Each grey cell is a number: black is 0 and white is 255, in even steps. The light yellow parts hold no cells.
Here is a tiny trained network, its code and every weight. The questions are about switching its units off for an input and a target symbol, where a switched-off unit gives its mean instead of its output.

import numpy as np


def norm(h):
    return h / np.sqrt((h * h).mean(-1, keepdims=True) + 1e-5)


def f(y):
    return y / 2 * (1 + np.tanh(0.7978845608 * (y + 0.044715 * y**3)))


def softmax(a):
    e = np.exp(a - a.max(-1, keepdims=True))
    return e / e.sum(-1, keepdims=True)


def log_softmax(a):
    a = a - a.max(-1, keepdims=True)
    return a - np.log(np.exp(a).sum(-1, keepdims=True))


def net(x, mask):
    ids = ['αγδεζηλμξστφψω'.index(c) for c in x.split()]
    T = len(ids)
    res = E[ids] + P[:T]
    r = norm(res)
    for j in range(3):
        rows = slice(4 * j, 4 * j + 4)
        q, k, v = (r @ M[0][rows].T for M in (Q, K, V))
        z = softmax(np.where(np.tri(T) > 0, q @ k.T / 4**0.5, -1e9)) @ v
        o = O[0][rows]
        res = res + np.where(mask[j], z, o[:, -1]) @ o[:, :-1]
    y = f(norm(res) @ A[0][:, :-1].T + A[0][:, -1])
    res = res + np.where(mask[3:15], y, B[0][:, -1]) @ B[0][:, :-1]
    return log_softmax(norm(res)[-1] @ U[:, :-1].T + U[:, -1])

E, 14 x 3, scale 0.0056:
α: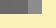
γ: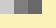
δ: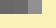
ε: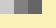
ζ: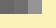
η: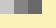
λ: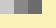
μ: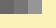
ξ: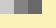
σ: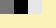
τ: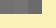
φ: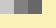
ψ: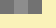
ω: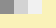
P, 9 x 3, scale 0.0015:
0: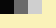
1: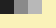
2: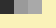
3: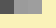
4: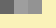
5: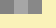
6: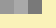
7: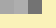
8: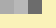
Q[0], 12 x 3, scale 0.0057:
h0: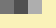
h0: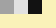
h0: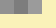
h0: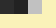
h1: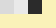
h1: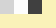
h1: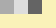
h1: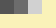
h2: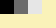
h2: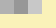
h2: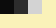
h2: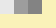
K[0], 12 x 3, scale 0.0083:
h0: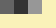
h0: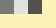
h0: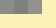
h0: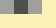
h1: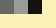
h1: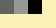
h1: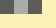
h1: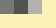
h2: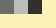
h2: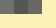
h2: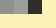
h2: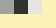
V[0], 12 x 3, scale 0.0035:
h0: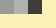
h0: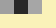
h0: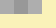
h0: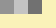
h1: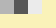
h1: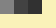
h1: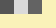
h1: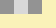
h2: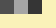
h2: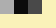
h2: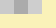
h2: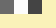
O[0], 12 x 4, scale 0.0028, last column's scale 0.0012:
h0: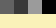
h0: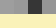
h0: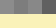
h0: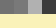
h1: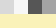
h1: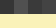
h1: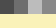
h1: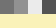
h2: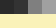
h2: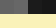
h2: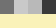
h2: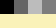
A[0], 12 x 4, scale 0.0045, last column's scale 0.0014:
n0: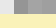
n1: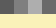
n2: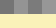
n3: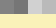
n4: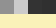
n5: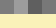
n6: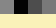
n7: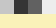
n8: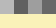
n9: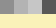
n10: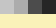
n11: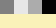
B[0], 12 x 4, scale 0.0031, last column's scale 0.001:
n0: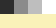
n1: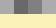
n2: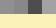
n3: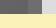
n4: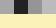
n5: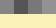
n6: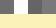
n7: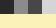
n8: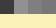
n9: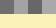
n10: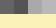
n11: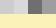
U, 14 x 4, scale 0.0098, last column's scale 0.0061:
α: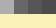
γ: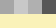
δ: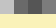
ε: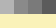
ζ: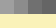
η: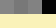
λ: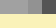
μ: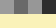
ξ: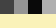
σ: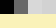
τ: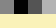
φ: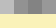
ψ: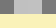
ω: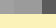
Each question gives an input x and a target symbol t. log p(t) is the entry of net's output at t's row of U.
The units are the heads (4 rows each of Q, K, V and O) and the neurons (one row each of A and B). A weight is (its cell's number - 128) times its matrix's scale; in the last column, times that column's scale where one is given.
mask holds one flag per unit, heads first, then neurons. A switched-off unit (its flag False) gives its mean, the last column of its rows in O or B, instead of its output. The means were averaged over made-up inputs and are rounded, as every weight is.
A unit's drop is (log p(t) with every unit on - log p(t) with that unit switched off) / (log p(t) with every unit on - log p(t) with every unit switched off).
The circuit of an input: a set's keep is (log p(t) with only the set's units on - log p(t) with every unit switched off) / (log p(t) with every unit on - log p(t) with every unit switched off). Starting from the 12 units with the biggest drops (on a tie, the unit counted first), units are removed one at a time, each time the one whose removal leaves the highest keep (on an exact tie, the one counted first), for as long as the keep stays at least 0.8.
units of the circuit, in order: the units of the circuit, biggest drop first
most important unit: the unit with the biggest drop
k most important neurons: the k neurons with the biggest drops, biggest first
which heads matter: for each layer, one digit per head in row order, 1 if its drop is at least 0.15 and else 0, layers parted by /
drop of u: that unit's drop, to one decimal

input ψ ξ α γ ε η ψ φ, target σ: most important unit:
h1
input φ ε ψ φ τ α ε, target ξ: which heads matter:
110
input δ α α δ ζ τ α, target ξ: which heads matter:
001
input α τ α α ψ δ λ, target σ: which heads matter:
110
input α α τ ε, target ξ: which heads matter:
010
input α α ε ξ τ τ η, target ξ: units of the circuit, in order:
[h1; n7; n6]
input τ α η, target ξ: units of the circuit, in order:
[n7; h1; n0]
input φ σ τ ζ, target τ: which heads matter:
011
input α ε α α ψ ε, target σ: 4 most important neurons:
[n0; n7; n8; n11]
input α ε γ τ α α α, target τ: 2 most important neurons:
[n4; n11]
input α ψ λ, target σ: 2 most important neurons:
[n0; n7]
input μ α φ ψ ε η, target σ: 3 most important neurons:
[n0; n7; n8]
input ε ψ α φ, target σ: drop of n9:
0.0
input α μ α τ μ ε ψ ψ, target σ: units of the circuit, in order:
[h1]
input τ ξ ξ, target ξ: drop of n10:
-0.1
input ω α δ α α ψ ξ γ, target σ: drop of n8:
0.2
